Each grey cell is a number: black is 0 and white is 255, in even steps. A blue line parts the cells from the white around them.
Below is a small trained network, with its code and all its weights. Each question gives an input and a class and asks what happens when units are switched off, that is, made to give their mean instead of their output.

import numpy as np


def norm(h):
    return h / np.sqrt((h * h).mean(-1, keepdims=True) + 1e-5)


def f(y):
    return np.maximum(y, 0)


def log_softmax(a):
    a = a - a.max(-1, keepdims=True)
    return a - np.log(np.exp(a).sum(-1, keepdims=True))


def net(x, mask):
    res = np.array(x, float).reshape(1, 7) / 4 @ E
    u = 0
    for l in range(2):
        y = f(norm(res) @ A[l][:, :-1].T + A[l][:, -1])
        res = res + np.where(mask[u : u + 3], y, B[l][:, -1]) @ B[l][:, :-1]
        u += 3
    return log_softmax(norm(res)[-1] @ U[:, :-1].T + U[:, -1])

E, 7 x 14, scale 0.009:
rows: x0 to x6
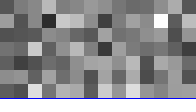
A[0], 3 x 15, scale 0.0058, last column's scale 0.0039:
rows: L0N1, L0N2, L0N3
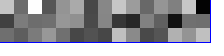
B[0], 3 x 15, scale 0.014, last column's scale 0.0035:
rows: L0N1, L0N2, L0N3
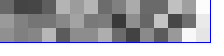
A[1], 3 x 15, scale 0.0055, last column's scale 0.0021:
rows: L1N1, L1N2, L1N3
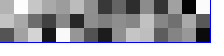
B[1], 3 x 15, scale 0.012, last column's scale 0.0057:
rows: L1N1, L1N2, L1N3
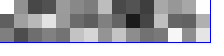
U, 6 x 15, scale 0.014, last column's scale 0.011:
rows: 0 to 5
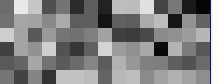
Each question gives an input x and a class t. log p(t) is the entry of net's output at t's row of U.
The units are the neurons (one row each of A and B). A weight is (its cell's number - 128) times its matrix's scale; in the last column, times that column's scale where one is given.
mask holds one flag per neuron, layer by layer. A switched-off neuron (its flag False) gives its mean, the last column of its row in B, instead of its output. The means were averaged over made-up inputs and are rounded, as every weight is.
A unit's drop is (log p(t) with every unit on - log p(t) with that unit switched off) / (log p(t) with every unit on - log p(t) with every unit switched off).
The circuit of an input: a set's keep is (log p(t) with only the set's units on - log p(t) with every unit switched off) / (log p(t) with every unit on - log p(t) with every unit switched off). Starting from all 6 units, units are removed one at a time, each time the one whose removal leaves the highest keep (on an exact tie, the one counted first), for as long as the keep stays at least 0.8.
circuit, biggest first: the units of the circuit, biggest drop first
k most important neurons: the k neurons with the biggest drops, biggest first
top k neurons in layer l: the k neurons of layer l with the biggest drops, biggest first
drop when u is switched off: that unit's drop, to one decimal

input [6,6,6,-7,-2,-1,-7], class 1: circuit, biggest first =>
[L1N1; L1N3; L0N3]
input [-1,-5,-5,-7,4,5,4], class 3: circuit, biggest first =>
[L1N1]
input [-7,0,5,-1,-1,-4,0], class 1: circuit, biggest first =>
[L1N1; L1N2]
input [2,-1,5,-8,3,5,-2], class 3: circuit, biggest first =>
[L1N1; L0N2]
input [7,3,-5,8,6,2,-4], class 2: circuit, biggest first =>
[L1N1; L0N1]
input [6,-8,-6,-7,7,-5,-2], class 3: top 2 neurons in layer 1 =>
[L1N1; L1N2]
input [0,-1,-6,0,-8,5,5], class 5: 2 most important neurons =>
[L0N1; L1N3]
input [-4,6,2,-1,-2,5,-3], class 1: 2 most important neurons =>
[L1N1; L0N1]
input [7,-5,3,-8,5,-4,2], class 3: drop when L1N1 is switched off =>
0.4
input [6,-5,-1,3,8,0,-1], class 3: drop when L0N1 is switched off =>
-0.1
